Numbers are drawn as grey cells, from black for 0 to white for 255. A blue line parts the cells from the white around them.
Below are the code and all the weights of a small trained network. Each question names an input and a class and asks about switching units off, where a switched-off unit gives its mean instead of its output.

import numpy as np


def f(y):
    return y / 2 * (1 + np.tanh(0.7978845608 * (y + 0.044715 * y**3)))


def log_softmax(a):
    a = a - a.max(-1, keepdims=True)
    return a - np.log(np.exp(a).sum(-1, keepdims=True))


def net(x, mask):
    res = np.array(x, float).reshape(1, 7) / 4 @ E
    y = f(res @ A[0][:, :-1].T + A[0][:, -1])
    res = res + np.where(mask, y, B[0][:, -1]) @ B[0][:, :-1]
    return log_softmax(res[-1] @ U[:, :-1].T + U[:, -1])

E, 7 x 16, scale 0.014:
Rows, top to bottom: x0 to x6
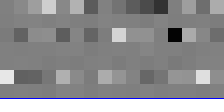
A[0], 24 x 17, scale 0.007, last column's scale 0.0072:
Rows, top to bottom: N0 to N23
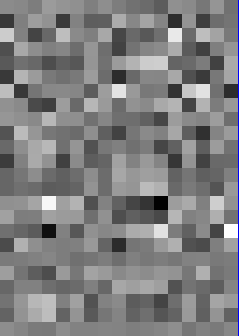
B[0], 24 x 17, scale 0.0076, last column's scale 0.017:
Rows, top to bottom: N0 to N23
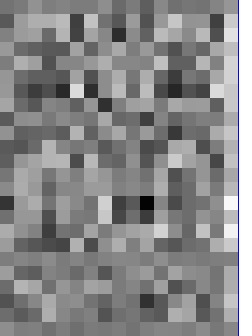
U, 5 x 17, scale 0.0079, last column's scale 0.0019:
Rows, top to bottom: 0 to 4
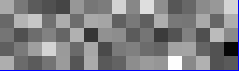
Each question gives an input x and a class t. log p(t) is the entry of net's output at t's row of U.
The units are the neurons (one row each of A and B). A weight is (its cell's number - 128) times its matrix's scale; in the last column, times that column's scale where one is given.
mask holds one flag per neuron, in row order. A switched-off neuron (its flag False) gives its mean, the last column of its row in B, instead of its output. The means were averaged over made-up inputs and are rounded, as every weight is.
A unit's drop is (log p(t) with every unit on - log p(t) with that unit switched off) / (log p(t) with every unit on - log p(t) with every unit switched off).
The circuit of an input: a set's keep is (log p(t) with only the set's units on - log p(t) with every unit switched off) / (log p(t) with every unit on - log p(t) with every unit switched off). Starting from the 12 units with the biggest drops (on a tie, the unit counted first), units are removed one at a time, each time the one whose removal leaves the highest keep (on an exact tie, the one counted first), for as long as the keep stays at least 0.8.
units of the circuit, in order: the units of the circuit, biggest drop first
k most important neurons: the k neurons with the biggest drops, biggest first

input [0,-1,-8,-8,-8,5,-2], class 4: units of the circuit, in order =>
[N7]
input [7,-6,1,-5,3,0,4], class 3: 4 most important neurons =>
[N6, N17, N5, N9]
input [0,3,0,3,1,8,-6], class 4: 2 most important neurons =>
[N2, N5]
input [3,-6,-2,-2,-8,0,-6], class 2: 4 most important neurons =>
[N1, N16, N11, N4]
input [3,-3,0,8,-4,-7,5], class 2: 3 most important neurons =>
[N5, N9, N17]
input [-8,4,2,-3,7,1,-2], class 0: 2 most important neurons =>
[N14, N2]
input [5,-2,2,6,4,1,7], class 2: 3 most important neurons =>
[N2, N1, N11]
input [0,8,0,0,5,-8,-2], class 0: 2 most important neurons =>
[N5, N14]
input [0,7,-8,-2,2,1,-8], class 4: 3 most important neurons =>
[N2, N6, N7]
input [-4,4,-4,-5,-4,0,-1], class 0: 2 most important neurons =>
[N1, N11]
